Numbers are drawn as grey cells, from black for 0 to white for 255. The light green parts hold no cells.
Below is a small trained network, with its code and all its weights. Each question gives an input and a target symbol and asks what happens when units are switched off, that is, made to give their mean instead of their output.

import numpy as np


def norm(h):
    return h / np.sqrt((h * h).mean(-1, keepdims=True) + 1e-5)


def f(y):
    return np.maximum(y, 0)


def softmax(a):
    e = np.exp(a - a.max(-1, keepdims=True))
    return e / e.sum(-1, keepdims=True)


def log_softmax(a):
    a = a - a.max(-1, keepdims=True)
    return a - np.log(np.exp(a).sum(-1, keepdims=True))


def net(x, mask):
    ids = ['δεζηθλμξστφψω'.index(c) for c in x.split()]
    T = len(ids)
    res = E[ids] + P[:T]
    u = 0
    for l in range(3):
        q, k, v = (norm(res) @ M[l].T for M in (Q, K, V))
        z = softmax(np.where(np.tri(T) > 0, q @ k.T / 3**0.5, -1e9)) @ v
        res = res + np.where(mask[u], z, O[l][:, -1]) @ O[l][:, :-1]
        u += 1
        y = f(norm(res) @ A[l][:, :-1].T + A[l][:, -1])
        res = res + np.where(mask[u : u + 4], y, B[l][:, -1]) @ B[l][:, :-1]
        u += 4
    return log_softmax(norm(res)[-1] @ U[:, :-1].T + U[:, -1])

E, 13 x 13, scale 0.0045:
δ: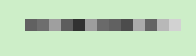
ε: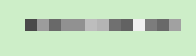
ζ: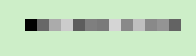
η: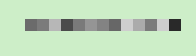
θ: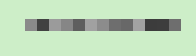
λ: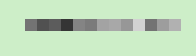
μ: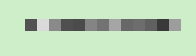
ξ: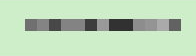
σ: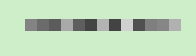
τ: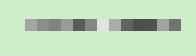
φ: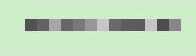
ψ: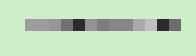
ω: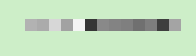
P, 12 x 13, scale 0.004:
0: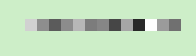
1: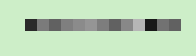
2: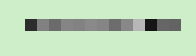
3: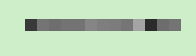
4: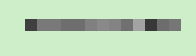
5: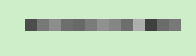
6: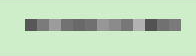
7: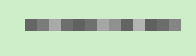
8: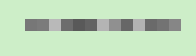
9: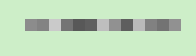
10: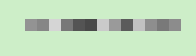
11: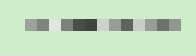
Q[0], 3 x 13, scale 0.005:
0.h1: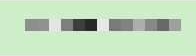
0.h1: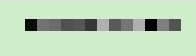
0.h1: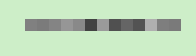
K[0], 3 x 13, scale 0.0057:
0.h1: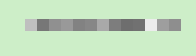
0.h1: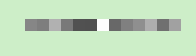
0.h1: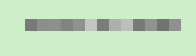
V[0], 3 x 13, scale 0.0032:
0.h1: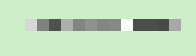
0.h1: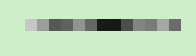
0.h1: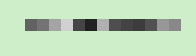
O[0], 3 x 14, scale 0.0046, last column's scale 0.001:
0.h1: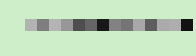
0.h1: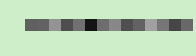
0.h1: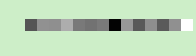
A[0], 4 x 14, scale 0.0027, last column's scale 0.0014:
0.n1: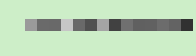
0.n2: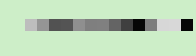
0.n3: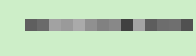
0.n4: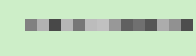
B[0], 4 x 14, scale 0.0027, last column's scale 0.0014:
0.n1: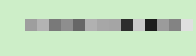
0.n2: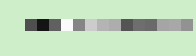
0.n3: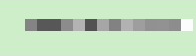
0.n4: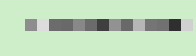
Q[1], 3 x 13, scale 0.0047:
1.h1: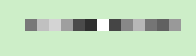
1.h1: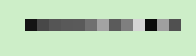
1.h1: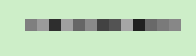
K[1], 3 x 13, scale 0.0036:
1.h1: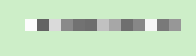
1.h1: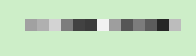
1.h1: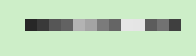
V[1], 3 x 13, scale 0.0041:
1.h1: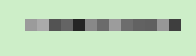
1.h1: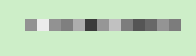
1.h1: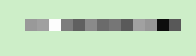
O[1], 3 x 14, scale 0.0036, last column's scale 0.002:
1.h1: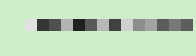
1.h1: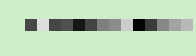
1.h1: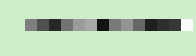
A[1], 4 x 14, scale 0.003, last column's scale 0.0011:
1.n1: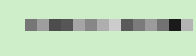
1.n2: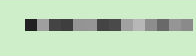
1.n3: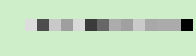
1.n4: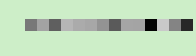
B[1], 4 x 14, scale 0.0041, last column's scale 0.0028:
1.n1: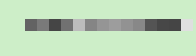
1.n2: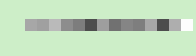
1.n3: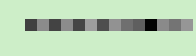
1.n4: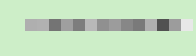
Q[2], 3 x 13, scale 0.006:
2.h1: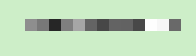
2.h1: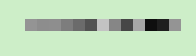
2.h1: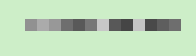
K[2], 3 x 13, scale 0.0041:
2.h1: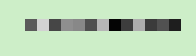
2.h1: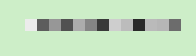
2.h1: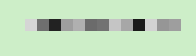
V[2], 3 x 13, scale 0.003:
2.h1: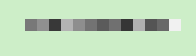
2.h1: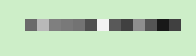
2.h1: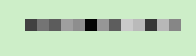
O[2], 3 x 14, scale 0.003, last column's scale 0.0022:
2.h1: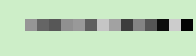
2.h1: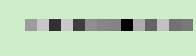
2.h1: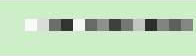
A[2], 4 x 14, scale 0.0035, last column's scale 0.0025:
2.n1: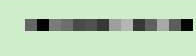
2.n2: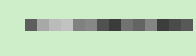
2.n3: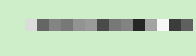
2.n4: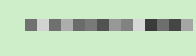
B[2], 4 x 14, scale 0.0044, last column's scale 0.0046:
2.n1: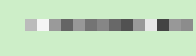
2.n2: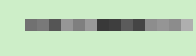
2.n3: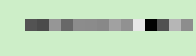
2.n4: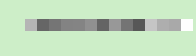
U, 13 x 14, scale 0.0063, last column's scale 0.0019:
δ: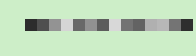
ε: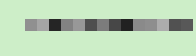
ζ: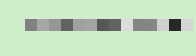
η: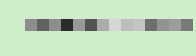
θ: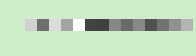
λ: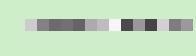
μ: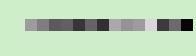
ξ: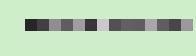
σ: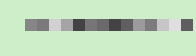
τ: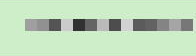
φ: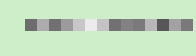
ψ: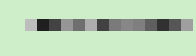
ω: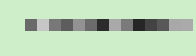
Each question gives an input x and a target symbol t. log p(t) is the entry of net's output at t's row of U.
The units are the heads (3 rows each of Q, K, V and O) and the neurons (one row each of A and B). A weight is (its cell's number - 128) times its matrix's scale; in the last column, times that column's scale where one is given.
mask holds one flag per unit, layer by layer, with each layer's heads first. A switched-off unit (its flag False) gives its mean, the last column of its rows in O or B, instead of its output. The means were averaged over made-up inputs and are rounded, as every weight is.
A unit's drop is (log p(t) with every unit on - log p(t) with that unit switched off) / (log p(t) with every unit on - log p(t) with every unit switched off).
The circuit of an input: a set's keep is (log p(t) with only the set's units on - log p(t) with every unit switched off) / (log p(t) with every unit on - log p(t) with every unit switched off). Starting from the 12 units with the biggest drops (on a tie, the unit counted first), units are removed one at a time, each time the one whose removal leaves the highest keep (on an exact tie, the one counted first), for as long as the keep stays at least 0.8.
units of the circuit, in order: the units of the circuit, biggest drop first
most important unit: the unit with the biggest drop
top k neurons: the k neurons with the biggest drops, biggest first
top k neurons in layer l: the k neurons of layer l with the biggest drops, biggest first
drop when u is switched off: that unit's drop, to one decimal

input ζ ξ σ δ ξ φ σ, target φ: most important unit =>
1.h1
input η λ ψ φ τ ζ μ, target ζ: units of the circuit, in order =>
2.h1; 0.h1
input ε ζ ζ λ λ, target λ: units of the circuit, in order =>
0.h1; 2.h1
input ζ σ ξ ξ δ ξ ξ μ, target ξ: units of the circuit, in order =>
0.h1; 1.n4
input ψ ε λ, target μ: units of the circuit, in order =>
2.h1; 0.h1; 2.n1
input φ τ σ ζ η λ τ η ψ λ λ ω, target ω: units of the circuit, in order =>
1.n3; 1.h1
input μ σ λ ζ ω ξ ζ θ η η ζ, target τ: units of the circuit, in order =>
0.h1; 1.h1
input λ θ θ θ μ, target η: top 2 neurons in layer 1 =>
1.n3; 1.n4
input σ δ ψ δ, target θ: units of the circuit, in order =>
2.h1; 0.h1; 1.h1
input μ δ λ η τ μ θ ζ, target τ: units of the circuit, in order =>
1.h1; 0.h1
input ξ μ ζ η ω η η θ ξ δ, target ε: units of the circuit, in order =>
0.h1; 2.h1
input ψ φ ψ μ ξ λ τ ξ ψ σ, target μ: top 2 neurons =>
2.n1; 1.n2
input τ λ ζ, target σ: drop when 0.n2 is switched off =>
0.1
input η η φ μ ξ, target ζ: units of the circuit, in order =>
2.h1
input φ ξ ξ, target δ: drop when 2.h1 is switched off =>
0.8
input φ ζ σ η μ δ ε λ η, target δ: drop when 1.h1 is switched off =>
0.2
